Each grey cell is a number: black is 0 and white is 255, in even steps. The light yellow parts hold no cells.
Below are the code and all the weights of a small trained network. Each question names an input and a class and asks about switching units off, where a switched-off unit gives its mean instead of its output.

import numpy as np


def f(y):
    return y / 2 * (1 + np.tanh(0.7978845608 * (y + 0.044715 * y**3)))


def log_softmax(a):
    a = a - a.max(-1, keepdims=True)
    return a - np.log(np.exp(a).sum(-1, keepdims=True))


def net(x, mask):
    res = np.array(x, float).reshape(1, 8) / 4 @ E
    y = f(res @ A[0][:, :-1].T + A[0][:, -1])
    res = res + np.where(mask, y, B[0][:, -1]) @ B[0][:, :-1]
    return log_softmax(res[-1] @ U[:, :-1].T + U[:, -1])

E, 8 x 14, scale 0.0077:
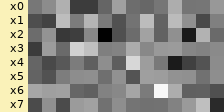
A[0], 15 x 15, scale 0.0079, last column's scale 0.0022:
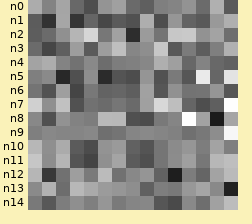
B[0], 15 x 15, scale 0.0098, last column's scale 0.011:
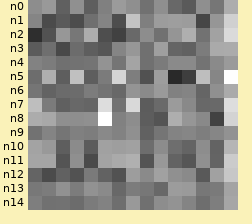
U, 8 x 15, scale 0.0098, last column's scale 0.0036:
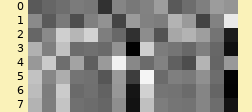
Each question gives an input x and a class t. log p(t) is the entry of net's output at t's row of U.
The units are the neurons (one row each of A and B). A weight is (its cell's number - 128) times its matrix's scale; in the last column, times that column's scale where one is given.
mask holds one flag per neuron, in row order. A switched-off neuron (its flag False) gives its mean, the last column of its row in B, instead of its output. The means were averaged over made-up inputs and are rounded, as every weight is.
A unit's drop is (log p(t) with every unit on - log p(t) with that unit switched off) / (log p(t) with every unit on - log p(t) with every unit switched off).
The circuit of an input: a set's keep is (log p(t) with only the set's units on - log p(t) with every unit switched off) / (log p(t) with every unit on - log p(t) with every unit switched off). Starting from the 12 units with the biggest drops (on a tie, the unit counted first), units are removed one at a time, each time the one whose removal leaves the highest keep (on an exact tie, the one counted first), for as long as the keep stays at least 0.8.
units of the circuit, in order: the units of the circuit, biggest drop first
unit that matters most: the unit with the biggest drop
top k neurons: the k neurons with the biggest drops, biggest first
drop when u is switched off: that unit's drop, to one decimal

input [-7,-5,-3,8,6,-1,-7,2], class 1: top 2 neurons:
[n5, n13]
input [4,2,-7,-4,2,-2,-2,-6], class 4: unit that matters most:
n11
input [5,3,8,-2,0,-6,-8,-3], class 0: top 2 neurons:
[n1, n5]
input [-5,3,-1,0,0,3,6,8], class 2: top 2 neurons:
[n1, n5]
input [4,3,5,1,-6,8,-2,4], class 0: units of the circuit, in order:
[n5, n2]
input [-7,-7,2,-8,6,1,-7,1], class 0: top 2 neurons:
[n12, n8]
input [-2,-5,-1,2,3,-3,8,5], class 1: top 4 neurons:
[n5, n11, n10, n0]
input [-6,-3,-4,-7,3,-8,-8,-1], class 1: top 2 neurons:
[n12, n5]
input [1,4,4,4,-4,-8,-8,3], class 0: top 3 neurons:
[n5, n2, n8]
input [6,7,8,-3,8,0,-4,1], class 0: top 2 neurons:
[n5, n7]
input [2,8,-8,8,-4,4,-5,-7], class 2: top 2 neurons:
[n2, n7]
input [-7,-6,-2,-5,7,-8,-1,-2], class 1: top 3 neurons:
[n5, n12, n14]
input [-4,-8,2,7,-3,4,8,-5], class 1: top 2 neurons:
[n5, n11]
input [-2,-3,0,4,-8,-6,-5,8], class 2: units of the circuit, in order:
[n2]
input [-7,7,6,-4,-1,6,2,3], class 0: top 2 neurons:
[n5, n8]
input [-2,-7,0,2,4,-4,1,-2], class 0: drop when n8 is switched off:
0.2
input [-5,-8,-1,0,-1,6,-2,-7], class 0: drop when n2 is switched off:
-0.1
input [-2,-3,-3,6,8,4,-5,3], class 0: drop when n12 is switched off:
-0.1
